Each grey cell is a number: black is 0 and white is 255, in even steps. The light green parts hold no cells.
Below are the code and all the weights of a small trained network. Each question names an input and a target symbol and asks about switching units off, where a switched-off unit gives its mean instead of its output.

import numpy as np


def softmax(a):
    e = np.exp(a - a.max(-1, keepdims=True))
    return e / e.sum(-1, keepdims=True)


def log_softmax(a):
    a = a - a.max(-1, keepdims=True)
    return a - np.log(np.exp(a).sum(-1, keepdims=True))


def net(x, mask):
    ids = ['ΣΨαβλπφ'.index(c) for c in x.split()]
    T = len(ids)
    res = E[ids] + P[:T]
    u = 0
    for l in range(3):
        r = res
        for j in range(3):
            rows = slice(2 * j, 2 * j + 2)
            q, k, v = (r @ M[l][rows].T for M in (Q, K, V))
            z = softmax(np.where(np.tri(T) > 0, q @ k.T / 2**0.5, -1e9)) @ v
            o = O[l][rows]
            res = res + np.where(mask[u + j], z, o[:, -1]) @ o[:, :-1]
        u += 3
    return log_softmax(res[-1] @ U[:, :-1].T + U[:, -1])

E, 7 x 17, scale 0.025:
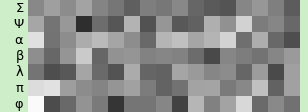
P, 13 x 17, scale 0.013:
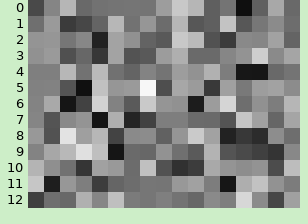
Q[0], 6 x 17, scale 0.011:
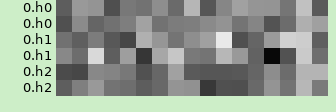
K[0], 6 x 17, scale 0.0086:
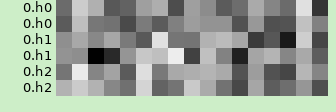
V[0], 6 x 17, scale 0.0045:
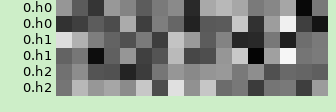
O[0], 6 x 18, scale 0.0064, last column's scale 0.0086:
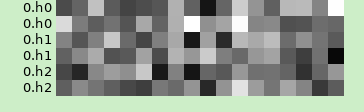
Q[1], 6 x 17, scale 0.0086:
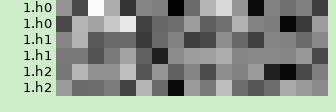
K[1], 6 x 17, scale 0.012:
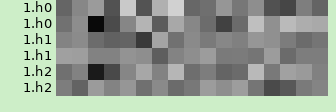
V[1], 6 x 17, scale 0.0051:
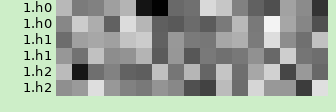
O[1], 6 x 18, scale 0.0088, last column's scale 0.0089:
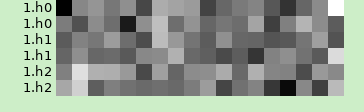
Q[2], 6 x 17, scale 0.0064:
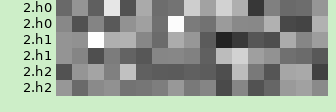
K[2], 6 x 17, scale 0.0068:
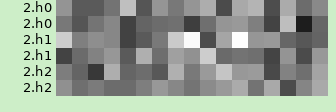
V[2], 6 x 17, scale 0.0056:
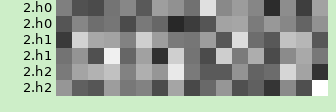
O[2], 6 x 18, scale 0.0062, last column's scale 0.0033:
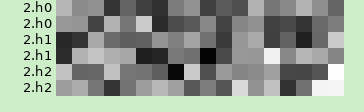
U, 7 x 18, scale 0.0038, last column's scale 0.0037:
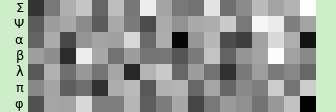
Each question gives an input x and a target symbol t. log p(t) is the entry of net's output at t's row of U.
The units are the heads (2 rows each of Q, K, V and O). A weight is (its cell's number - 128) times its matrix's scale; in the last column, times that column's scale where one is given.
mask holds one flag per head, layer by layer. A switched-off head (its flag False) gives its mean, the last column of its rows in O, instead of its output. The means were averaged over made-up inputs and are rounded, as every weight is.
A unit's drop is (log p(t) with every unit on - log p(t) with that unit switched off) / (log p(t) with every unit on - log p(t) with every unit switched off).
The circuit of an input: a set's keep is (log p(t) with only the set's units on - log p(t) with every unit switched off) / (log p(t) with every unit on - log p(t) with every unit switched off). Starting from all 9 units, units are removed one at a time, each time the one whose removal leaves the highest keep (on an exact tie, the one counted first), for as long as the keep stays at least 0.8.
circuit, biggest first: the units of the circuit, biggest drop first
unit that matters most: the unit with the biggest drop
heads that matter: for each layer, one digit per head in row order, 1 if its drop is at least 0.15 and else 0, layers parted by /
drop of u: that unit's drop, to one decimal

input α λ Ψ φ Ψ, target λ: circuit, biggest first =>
[0.h0, 0.h1, 1.h0, 2.h0]
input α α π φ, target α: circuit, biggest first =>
[0.h1, 1.h0]
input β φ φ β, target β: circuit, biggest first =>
[2.h1, 0.h1]
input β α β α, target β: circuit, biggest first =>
[0.h1]
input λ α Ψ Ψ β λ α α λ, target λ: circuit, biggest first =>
[0.h1, 1.h0]
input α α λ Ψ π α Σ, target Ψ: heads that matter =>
100 / 111 / 000
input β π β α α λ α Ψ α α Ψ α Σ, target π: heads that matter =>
000 / 000 / 010
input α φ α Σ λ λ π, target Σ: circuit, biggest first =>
[0.h1, 1.h2, 0.h0]
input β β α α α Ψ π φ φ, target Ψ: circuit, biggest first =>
[1.h0, 2.h2, 0.h1]
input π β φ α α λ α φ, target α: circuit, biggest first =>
[1.h0, 0.h1]
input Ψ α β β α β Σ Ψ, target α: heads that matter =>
010 / 100 / 000
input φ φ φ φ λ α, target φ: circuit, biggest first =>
[1.h2, 0.h1]
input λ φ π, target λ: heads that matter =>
010 / 100 / 100
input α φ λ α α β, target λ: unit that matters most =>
1.h0
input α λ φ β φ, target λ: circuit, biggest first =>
[0.h1, 1.h0]
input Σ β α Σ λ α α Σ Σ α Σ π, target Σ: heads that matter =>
010 / 000 / 000
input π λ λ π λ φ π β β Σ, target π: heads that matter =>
010 / 101 / 000
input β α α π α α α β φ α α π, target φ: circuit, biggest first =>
[0.h1, 1.h2]
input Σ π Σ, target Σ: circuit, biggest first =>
[1.h2, 2.h1]
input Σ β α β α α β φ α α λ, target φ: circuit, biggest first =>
[1.h2, 0.h1]
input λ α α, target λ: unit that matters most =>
1.h0
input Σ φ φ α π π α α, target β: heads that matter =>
001 / 000 / 010
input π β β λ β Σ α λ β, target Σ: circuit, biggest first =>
[0.h1, 0.h0]
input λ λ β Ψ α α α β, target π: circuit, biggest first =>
[2.h1, 0.h0]
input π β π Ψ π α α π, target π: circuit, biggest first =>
[2.h1, 0.h0, 1.h2]
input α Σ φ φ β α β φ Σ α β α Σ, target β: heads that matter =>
000 / 000 / 010
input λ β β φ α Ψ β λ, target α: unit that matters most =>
0.h1
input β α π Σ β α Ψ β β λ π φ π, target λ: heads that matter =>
010 / 000 / 100
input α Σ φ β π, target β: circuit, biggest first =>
[2.h1, 0.h0]
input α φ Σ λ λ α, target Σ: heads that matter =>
000 / 000 / 000
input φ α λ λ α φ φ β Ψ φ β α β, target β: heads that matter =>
000 / 110 / 010
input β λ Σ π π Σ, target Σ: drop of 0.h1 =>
0.2
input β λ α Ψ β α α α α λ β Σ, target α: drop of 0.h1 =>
0.3
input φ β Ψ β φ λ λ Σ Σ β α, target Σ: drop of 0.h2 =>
0.1
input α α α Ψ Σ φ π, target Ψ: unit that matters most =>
1.h0
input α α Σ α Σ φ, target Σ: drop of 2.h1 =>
0.4
